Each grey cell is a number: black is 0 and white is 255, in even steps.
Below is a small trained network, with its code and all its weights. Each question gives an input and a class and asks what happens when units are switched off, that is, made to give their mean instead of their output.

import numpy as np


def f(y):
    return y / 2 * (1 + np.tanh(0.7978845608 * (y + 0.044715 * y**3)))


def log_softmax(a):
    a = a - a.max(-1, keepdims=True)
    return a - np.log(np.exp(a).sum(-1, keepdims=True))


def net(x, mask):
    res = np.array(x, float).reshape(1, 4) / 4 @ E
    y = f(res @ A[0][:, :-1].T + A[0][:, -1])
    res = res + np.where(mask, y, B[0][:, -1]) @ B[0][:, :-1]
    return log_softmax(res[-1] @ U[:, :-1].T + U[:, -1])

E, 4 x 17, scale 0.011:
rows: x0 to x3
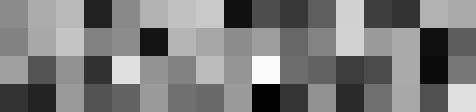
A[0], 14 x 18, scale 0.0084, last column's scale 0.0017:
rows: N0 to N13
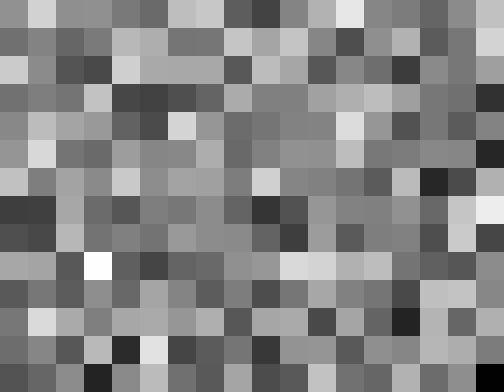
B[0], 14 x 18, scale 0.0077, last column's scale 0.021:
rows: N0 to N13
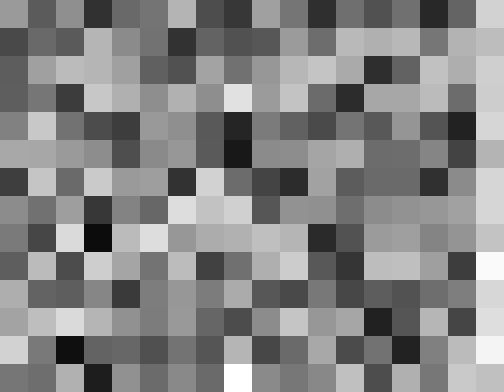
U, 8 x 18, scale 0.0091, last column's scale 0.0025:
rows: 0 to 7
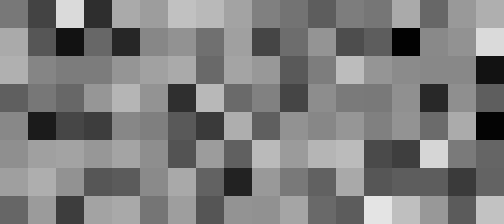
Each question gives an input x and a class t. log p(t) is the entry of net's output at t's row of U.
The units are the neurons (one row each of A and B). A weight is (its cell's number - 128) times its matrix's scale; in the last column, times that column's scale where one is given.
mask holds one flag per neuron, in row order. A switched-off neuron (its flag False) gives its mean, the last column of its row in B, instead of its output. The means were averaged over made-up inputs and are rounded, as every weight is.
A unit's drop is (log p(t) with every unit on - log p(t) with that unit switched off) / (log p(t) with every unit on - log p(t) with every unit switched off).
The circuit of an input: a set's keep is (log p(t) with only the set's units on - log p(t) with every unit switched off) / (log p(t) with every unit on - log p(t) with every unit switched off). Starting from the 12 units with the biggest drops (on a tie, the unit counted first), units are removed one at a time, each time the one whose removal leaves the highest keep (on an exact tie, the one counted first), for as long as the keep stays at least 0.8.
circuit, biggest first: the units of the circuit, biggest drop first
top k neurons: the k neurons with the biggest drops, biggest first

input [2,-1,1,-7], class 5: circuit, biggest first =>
[N2]
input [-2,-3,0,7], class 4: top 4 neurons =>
[N12, N13, N8, N11]
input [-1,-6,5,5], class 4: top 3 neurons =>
[N1, N11, N12]
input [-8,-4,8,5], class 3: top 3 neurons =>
[N6, N1, N12]
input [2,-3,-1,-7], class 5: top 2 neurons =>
[N2, N11]
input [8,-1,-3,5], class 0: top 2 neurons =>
[N8, N7]
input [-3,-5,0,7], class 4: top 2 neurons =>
[N13, N8]
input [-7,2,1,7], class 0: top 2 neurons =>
[N8, N7]
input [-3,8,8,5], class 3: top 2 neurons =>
[N6, N1]
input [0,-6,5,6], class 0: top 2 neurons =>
[N8, N7]
